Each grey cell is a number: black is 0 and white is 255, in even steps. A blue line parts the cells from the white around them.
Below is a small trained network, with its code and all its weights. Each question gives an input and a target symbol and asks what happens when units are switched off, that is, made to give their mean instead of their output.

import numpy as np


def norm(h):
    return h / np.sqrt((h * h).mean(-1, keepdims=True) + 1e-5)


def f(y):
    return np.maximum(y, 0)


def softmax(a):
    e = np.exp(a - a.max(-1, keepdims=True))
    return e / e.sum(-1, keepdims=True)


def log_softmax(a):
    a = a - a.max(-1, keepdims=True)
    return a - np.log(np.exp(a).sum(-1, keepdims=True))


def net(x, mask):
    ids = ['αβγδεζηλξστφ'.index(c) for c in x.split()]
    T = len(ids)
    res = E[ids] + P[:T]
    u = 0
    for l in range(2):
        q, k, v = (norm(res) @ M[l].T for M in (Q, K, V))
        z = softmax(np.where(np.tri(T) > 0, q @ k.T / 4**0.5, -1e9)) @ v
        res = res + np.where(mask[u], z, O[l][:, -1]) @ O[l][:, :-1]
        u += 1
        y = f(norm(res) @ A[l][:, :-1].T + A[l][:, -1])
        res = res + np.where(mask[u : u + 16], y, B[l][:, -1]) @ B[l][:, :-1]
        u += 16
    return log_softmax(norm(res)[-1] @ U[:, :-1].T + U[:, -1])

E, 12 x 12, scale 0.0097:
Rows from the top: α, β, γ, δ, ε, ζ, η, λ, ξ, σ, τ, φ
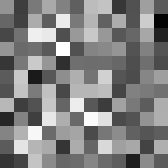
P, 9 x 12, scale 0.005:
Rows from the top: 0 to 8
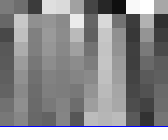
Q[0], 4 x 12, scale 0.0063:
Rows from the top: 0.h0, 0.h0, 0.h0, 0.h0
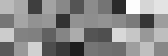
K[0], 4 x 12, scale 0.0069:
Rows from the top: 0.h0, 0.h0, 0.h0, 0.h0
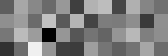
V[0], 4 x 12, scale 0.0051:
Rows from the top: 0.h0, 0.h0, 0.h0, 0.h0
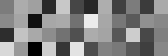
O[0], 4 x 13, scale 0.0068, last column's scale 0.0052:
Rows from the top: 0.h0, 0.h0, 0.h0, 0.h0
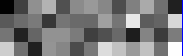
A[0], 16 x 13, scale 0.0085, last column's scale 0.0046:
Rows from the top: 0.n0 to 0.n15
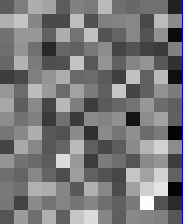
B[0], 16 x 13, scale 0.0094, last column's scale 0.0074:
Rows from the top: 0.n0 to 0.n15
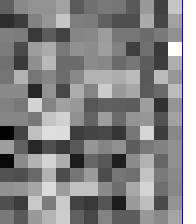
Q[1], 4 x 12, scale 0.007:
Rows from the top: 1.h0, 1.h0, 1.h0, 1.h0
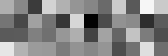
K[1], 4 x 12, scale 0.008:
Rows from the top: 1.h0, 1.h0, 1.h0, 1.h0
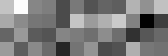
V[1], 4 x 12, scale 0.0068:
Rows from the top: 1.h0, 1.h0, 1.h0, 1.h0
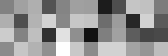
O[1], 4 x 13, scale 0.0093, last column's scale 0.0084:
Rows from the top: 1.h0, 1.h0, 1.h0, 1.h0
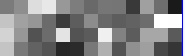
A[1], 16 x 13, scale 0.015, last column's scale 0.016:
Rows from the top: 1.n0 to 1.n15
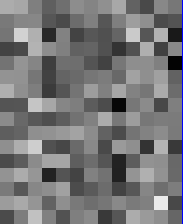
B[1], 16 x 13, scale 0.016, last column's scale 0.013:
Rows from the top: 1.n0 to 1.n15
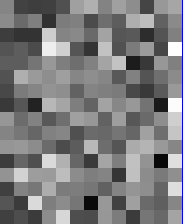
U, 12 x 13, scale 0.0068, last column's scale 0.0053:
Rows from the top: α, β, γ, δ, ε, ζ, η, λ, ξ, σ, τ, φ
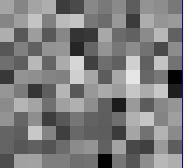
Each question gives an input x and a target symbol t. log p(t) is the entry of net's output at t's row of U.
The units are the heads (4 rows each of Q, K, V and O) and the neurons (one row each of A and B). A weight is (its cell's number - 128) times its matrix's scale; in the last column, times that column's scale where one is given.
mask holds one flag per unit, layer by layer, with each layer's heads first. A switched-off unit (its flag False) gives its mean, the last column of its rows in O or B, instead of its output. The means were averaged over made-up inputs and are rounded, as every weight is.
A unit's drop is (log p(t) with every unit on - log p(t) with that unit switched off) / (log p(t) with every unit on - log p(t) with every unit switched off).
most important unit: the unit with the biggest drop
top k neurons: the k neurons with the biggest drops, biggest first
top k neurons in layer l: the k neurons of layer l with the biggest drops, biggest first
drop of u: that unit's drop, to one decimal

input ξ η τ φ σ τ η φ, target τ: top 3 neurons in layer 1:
(1.n3; 1.n11; 1.n7)
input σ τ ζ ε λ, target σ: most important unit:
0.h0
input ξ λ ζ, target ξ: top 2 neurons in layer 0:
(0.n5; 0.n1)
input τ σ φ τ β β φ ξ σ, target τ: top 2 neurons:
(0.n6; 1.n3)
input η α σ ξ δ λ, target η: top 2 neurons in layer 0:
(0.n1; 0.n3)
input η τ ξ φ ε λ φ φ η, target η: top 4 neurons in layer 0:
(0.n3; 0.n1; 0.n6; 0.n14)
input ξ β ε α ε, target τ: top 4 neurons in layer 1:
(1.n3; 1.n11; 1.n7; 1.n0)
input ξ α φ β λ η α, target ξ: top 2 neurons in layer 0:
(0.n5; 0.n3)
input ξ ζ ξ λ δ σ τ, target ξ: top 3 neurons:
(0.n5; 0.n1; 1.n1)
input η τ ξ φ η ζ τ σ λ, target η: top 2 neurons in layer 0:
(0.n3; 0.n1)
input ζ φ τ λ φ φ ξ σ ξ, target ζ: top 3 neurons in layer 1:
(1.n3; 1.n7; 1.n11)
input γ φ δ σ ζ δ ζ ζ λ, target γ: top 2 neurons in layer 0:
(0.n1; 0.n3)
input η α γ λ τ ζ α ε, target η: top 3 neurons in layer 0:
(0.n3; 0.n1; 0.n6)
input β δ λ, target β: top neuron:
(0.n1)
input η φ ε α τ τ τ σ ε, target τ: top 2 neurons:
(0.n6; 1.n3)
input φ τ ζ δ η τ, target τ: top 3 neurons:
(1.n3; 1.n11; 1.n7)
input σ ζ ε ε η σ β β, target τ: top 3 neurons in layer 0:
(0.n6; 0.n2; 0.n1)
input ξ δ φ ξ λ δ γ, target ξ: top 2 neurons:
(0.n5; 1.n1)
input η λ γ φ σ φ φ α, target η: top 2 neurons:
(0.n3; 0.n6)
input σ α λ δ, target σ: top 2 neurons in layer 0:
(0.n10; 0.n13)
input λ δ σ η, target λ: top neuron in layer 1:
(1.n12)
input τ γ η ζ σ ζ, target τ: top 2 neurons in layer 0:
(0.n1; 0.n0)
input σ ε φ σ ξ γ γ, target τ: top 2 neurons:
(0.n6; 0.n1)
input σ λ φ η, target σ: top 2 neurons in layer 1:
(1.n14; 1.n10)
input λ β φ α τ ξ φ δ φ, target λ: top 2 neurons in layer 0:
(0.n6; 0.n3)
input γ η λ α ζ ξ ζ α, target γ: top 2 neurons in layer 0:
(0.n14; 0.n3)
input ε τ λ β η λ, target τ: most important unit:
1.n3
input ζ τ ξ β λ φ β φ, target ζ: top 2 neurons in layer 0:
(0.n12; 0.n3)
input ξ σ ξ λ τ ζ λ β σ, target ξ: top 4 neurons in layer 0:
(0.n5; 0.n1; 0.n3; 0.n6)
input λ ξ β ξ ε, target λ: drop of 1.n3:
0.2
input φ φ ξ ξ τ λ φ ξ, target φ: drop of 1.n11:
0.2
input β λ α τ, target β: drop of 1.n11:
0.2
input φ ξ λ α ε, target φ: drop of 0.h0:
1.0
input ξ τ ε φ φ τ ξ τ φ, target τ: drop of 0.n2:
0.0
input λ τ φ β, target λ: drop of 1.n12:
0.5
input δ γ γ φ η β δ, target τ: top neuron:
(0.n2)
